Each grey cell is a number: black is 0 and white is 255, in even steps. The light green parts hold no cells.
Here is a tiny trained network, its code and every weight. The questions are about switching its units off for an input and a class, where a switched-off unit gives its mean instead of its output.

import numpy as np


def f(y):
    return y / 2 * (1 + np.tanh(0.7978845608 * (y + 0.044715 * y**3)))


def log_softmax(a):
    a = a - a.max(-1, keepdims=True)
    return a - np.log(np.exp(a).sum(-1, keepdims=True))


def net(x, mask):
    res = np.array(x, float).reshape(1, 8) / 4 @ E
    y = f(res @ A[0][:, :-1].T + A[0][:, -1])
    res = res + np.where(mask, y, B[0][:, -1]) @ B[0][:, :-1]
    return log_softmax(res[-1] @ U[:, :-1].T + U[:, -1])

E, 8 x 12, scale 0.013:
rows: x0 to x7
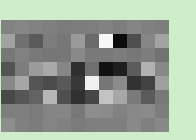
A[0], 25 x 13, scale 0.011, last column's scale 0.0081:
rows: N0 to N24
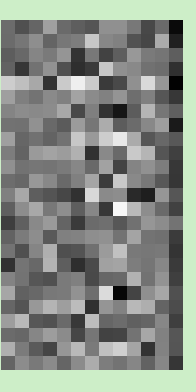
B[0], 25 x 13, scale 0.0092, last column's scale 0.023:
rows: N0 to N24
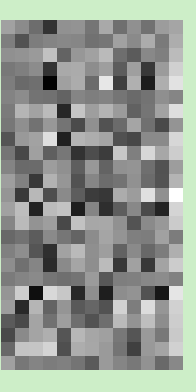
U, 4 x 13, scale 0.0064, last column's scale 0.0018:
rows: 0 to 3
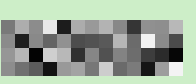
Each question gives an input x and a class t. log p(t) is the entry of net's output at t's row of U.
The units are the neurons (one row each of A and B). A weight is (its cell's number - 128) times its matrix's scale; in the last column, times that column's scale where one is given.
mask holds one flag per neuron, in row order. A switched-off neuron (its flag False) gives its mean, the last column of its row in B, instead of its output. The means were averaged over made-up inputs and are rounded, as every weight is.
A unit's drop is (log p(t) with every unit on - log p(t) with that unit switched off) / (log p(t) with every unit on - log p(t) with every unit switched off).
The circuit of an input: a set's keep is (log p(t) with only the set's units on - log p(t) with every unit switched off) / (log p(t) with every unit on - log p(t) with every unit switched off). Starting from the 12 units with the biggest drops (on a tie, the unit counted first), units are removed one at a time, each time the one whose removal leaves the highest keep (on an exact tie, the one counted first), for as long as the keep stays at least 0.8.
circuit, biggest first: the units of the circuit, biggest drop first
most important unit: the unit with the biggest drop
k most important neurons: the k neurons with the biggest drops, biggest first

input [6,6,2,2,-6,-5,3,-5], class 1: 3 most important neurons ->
(N9, N20, N13)
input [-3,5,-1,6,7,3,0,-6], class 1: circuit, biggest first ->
(N12)
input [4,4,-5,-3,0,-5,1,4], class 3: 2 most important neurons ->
(N4, N13)
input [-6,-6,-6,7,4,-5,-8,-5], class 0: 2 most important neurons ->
(N6, N19)
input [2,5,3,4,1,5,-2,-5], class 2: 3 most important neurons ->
(N19, N4, N8)
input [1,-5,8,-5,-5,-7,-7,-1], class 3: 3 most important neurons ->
(N4, N19, N12)
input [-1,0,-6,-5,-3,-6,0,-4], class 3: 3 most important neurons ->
(N4, N6, N22)
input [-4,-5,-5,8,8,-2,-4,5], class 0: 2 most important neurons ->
(N6, N2)
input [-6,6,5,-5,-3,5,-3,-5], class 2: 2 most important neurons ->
(N19, N6)
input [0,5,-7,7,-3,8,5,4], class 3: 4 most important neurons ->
(N3, N17, N8, N23)
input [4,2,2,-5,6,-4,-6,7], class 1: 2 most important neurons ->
(N12, N6)
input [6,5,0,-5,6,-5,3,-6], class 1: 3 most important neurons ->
(N12, N6, N21)
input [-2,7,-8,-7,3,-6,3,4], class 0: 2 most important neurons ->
(N23, N8)
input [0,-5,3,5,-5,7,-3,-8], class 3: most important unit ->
N17
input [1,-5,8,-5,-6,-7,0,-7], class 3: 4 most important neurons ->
(N4, N12, N19, N21)
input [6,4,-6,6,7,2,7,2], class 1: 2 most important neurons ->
(N12, N21)
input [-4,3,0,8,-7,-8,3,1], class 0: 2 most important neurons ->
(N6, N22)
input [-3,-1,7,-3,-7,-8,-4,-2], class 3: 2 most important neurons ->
(N4, N12)
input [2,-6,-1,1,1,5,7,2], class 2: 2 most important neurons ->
(N13, N4)
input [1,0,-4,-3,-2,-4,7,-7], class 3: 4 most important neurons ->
(N4, N6, N22, N14)
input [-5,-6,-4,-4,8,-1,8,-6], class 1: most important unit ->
N12
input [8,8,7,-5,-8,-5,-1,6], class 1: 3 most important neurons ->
(N20, N9, N13)
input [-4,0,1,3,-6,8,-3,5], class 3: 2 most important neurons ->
(N17, N3)
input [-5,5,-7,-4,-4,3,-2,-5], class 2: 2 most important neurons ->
(N19, N12)
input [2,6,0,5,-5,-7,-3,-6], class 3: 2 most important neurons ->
(N4, N13)
